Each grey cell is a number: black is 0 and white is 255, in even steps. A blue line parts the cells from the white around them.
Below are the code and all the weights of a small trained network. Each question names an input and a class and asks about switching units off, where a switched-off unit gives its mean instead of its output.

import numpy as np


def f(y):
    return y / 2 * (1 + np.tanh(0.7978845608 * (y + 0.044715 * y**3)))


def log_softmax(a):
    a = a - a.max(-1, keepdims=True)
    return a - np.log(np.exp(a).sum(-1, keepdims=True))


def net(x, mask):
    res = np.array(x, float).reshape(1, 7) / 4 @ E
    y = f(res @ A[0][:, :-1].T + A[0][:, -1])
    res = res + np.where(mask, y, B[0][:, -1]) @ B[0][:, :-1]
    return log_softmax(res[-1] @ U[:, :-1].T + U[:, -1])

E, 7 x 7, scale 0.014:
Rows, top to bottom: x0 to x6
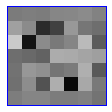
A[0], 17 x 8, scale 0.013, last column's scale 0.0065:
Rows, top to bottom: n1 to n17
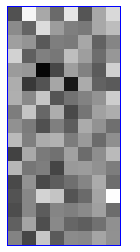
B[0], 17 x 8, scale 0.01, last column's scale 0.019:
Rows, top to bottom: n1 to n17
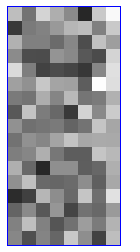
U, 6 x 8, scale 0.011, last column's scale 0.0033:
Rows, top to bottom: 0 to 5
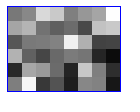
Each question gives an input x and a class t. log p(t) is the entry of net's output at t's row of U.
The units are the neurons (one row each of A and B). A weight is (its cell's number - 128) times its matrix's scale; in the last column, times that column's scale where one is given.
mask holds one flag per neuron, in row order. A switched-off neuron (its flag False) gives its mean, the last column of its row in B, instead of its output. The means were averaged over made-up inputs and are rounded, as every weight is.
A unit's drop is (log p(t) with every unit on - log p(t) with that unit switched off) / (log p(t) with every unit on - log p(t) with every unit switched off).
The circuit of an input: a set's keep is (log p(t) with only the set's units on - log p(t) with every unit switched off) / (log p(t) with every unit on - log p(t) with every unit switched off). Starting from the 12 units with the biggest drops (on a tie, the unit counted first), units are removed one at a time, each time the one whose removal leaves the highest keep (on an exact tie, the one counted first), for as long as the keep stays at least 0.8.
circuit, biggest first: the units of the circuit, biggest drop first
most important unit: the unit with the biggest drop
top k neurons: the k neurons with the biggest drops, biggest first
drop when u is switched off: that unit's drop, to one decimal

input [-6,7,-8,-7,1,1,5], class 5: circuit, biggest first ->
[n8]
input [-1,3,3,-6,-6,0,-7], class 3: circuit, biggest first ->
[n1 n11]
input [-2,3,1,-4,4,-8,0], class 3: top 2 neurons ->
[n6 n4]
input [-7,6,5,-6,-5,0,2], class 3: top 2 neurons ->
[n1 n4]
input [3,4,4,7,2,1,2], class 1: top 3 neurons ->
[n6 n17 n3]
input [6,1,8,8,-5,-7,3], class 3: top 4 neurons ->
[n4 n12 n14 n6]
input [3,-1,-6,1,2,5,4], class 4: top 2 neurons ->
[n14 n5]
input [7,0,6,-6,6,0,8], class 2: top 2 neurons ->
[n1 n5]
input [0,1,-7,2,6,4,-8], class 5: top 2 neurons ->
[n13 n2]
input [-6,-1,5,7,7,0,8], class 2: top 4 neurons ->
[n1 n11 n4 n5]
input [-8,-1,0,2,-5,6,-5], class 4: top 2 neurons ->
[n1 n8]
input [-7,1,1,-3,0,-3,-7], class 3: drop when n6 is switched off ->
0.3
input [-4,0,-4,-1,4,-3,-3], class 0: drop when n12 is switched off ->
0.2
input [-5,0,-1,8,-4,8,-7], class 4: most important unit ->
n5
